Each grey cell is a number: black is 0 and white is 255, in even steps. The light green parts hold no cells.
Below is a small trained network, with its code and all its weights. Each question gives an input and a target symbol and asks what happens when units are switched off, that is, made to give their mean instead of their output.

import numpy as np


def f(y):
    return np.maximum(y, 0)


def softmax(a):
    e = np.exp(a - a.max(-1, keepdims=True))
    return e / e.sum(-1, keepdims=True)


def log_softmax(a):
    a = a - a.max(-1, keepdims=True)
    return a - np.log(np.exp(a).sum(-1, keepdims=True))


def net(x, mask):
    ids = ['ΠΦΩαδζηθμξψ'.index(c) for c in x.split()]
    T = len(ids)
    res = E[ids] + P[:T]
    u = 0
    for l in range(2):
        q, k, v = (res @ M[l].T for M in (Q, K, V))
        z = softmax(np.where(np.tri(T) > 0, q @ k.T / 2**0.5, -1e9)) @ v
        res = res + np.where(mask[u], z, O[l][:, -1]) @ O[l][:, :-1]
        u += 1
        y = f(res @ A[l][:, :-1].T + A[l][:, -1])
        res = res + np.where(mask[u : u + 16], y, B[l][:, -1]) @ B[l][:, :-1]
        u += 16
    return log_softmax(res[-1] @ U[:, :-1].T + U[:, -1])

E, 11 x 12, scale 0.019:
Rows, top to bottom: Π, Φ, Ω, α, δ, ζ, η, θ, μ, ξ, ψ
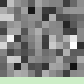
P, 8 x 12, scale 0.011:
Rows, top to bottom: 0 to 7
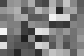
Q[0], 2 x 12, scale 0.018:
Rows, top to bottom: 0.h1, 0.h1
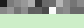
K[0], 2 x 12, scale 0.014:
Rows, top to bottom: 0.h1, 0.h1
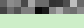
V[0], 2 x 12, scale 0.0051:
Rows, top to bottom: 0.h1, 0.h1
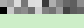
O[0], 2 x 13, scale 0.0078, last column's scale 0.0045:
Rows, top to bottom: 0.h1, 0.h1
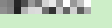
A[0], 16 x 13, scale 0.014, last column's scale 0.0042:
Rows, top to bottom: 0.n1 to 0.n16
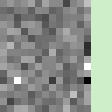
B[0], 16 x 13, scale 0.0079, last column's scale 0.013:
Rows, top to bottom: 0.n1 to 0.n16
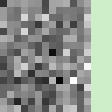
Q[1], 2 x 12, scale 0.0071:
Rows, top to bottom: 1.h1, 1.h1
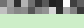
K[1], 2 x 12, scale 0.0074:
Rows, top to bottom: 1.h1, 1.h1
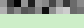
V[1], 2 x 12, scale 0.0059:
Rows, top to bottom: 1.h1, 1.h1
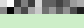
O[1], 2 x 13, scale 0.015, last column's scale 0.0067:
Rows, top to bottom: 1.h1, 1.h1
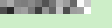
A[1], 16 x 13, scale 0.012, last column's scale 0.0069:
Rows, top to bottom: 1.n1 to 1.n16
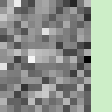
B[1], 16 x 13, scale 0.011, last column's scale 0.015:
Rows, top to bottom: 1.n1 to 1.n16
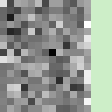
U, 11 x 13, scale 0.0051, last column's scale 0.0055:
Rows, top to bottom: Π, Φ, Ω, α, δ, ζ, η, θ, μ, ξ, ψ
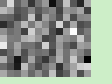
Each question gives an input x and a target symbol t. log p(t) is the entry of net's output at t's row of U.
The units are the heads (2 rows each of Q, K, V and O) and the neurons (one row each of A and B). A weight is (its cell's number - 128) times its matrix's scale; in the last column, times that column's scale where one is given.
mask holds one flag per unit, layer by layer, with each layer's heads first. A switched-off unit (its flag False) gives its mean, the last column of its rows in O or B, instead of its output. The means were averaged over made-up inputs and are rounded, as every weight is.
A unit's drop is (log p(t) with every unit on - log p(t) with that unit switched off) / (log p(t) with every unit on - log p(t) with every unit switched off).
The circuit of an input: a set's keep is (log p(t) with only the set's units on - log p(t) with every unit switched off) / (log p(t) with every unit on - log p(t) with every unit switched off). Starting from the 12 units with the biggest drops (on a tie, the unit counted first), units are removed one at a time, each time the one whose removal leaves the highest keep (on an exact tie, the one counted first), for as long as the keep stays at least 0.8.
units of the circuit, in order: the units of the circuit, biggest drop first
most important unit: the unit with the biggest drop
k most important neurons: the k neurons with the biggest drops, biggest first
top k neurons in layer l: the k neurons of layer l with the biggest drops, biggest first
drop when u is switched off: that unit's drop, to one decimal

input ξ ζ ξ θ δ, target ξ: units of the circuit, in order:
(0.n12 0.h1 1.n4)
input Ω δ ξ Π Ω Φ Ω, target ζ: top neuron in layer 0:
(0.n6)
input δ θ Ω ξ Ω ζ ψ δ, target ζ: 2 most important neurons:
(1.n1 0.n8)
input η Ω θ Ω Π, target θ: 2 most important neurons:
(0.n12 1.n13)
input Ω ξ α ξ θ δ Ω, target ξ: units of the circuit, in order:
(0.n15 1.h1 1.n4)
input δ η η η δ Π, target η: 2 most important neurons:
(1.n1 1.n13)
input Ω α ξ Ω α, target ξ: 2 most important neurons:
(0.n12 0.n10)
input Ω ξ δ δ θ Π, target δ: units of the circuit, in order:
(0.h1 1.h1 1.n9 0.n4)
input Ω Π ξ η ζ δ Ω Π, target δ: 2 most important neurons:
(1.n9 1.n14)
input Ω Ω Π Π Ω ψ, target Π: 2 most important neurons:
(0.n1 1.n8)
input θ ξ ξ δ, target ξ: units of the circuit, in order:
(1.n4 1.n13)
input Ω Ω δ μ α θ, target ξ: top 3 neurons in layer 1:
(1.n4 1.n13 1.n12)
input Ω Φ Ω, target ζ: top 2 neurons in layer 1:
(1.n3 1.n15)
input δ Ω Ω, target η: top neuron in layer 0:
(0.n10)
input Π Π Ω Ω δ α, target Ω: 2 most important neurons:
(1.n5 1.n13)
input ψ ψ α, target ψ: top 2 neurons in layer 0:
(0.n12 0.n3)
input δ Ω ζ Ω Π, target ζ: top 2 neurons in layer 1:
(1.n1 1.n8)
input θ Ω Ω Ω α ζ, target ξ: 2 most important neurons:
(0.n15 1.n4)
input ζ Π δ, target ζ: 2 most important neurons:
(1.n1 1.n8)
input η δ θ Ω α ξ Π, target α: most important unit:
0.n8
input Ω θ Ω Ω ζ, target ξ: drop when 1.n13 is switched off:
0.1
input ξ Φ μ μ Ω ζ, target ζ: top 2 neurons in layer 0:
(0.n16 0.n6)
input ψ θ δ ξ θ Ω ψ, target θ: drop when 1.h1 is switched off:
0.3
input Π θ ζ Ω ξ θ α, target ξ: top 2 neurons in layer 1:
(1.n4 1.n6)
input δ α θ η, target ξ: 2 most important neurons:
(0.n10 1.n4)
